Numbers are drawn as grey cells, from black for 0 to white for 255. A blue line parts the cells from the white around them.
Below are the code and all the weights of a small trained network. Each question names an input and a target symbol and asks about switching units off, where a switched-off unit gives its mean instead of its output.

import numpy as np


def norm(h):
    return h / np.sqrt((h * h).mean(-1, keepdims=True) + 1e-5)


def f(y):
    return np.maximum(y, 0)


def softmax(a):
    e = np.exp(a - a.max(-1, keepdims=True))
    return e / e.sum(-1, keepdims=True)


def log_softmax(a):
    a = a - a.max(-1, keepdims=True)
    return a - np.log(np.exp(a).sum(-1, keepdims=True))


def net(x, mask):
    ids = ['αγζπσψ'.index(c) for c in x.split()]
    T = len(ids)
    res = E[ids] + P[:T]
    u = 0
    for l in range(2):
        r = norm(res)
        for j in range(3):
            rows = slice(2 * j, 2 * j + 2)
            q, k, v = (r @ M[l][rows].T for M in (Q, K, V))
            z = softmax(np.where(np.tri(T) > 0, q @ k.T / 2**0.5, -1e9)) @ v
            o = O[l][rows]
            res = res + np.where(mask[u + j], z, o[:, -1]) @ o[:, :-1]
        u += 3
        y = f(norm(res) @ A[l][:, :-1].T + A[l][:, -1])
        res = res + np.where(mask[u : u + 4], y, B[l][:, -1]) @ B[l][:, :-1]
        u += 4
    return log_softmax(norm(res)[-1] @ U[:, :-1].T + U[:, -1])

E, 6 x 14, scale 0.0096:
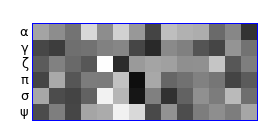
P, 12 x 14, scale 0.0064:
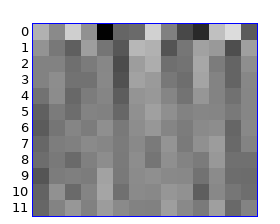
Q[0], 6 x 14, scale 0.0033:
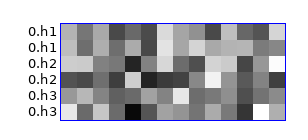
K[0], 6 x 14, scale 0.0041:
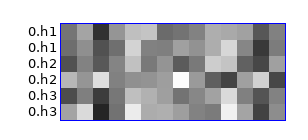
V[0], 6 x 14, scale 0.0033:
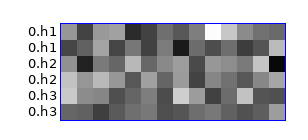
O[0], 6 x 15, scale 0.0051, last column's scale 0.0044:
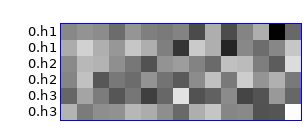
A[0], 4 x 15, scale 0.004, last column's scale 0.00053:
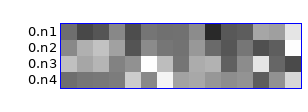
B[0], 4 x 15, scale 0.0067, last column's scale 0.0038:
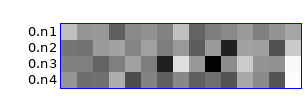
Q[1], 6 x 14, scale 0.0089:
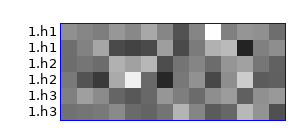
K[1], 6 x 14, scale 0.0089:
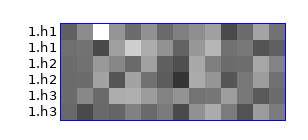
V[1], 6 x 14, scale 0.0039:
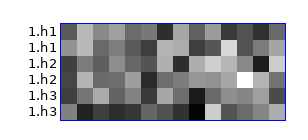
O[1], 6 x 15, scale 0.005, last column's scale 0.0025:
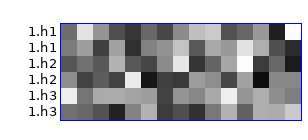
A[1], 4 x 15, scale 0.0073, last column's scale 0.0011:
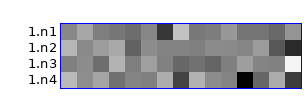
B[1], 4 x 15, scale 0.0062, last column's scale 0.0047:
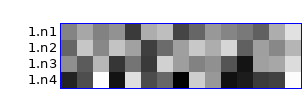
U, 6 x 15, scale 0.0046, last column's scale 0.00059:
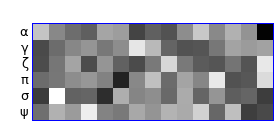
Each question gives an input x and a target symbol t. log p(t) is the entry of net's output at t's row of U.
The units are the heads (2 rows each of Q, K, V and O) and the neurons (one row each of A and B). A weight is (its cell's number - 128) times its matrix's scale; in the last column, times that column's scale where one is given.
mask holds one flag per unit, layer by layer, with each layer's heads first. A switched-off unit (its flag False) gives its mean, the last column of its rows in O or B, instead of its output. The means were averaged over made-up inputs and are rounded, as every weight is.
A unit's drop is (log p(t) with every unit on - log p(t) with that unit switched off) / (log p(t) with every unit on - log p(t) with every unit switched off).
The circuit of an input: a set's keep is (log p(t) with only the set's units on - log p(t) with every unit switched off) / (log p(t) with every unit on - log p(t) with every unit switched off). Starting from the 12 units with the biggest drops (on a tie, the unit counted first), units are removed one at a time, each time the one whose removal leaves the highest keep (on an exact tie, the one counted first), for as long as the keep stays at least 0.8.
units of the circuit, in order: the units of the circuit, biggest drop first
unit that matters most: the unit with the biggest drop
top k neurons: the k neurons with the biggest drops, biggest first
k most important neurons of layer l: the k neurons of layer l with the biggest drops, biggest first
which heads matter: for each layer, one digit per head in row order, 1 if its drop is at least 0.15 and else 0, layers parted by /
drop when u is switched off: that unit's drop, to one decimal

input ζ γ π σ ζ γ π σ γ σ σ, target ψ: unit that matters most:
0.h2
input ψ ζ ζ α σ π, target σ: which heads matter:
101 / 000
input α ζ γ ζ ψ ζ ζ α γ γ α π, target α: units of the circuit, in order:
(1.h3; 0.n3; 0.h3; 1.n4)
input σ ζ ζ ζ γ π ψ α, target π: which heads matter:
110 / 010
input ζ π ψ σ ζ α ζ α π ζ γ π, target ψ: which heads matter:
011 / 011
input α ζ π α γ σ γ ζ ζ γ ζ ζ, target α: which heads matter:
100 / 001
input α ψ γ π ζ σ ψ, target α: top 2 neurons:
(0.n3; 0.n1)
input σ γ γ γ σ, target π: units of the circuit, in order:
(0.h2; 1.h2; 0.n4; 0.n3)
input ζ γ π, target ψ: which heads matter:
011 / 000
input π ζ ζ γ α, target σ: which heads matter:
010 / 101
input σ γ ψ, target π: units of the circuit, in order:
(1.h2; 0.h2; 0.n4; 0.n3)
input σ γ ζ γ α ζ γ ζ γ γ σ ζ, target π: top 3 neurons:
(0.n4; 1.n4; 0.n3)
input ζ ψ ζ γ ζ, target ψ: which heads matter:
011 / 010
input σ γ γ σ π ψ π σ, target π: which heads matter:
010 / 110
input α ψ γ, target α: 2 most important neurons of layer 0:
(0.n1; 0.n2)
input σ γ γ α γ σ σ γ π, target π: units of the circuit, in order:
(0.h2; 1.h2; 1.n4; 0.n3)
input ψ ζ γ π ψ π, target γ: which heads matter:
100 / 100
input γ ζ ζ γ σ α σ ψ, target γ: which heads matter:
001 / 010
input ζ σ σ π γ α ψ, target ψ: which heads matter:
011 / 111
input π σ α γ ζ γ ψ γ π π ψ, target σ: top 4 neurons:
(0.n3; 1.n4; 0.n4; 1.n1)
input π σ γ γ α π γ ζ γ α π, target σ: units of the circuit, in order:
(1.n1; 1.n4)
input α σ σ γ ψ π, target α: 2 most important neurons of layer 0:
(0.n1; 0.n3)
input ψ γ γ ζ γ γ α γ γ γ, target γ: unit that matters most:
1.h1
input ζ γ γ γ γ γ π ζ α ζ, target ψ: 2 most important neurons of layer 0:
(0.n3; 0.n2)
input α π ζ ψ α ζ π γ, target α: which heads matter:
101 / 101
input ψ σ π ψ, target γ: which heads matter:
100 / 000
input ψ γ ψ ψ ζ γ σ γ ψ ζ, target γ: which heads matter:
110 / 111
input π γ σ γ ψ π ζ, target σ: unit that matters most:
1.h1
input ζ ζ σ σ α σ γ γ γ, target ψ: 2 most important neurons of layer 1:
(1.n4; 1.n2)
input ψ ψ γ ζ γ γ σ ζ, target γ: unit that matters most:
0.h2
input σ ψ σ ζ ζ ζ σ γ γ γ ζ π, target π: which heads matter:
110 / 110
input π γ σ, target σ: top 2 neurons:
(1.n1; 0.n3)
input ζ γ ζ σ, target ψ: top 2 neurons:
(1.n2; 0.n3)
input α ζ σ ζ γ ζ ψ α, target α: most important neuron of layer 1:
(1.n4)
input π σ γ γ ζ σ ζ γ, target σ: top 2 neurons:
(1.n4; 0.n3)
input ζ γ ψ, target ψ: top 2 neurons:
(1.n2; 0.n1)
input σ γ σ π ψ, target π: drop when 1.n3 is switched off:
0.0
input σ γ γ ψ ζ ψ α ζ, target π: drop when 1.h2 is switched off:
0.1
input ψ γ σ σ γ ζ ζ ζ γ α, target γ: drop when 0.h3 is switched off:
-0.1
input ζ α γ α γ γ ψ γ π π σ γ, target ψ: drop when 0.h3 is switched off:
0.7
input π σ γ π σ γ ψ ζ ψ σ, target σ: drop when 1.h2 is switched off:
0.2
